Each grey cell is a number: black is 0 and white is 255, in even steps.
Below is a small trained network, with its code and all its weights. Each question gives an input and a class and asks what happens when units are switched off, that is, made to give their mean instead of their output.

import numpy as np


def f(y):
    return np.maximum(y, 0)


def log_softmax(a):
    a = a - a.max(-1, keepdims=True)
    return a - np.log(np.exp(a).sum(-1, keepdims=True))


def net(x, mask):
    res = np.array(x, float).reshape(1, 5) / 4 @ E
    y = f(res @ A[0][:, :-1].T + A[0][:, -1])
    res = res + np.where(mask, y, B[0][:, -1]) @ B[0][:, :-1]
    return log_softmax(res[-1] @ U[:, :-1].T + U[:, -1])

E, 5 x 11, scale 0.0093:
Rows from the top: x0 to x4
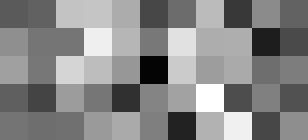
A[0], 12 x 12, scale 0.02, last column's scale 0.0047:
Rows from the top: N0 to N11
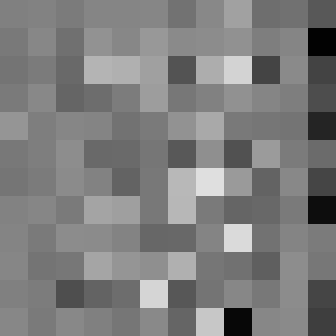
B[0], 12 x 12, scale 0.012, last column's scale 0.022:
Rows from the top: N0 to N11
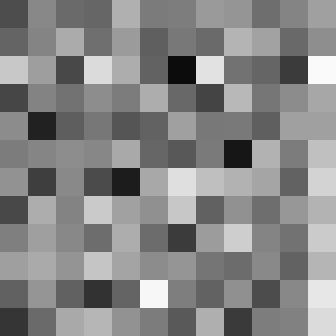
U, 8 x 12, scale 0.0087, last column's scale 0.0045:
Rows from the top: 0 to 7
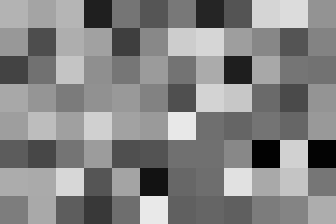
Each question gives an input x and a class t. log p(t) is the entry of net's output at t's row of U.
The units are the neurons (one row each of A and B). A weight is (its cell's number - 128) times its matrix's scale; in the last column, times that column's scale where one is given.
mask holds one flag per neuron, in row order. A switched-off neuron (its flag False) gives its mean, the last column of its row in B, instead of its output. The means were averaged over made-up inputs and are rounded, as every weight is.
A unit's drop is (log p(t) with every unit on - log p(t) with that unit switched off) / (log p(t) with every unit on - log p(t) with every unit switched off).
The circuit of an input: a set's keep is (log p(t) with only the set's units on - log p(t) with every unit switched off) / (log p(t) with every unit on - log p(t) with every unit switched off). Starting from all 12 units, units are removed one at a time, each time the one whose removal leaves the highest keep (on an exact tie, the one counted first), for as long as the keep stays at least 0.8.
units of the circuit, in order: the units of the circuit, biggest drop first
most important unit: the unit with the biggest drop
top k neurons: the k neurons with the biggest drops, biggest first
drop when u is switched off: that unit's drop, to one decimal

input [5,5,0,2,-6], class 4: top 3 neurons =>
N7, N9, N8
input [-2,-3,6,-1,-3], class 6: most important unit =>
N10
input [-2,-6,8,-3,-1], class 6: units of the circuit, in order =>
N2, N10
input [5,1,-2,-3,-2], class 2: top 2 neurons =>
N2, N10
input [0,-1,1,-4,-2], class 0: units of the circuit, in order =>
N2, N10, N11
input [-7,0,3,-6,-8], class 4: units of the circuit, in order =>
N10, N8
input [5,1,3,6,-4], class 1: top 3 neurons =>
N6, N4, N10
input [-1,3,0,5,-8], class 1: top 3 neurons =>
N6, N4, N5
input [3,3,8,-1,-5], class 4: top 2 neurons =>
N7, N9
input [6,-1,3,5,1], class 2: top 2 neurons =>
N11, N5
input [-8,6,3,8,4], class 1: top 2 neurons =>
N6, N4
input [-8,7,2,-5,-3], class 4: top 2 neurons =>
N7, N9
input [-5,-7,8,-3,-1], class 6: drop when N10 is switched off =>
0.2
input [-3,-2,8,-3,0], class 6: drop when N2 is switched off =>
0.4
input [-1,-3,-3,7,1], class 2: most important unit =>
N11
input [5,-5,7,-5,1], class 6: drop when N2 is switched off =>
0.3
